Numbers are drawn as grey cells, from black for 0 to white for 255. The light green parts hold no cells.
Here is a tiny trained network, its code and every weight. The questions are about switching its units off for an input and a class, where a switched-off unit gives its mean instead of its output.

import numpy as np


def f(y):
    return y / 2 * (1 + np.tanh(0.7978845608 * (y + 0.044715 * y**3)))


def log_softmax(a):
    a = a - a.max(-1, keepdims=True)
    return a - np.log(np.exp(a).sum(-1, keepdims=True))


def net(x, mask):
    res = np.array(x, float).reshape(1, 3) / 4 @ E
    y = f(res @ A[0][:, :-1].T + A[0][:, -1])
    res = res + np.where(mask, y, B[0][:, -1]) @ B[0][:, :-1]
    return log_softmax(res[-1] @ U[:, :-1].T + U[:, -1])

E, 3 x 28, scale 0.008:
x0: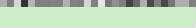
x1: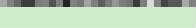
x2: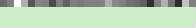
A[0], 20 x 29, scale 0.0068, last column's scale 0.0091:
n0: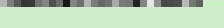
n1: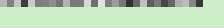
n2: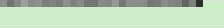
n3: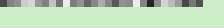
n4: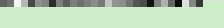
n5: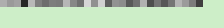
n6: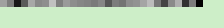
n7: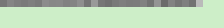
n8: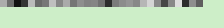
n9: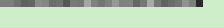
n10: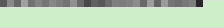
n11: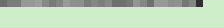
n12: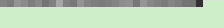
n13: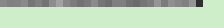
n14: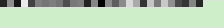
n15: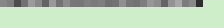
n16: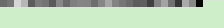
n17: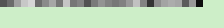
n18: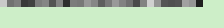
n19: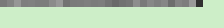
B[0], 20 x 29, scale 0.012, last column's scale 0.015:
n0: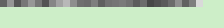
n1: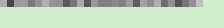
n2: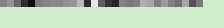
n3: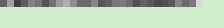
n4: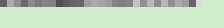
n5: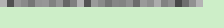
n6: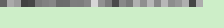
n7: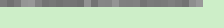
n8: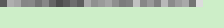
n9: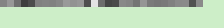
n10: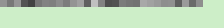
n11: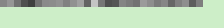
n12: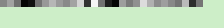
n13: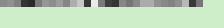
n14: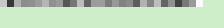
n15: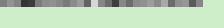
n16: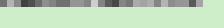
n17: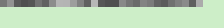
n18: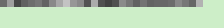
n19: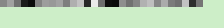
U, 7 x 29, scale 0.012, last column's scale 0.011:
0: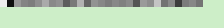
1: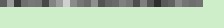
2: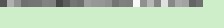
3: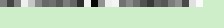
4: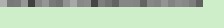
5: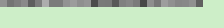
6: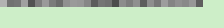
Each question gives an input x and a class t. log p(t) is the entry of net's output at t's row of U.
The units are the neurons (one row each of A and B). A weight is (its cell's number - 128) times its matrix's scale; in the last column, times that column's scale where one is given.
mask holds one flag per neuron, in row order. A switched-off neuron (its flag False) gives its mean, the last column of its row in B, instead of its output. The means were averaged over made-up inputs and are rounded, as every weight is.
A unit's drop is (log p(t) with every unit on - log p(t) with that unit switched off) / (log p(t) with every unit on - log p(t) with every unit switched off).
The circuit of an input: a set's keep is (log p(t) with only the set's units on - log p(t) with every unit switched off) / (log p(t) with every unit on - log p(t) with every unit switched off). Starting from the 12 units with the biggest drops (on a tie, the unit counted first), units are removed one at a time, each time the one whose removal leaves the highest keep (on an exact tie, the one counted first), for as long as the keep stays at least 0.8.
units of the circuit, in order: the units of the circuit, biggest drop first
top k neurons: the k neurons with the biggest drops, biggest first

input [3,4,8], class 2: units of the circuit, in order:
n4
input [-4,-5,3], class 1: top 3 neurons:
n3; n1; n17
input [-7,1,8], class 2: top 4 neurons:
n4; n16; n1; n5
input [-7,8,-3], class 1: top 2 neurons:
n0; n18
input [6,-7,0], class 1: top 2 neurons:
n3; n14
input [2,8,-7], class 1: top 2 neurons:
n0; n18
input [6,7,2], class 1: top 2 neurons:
n0; n14
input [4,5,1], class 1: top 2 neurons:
n14; n0
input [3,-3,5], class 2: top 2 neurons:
n14; n4
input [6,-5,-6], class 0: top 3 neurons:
n1; n5; n4
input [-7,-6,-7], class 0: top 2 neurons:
n14; n4
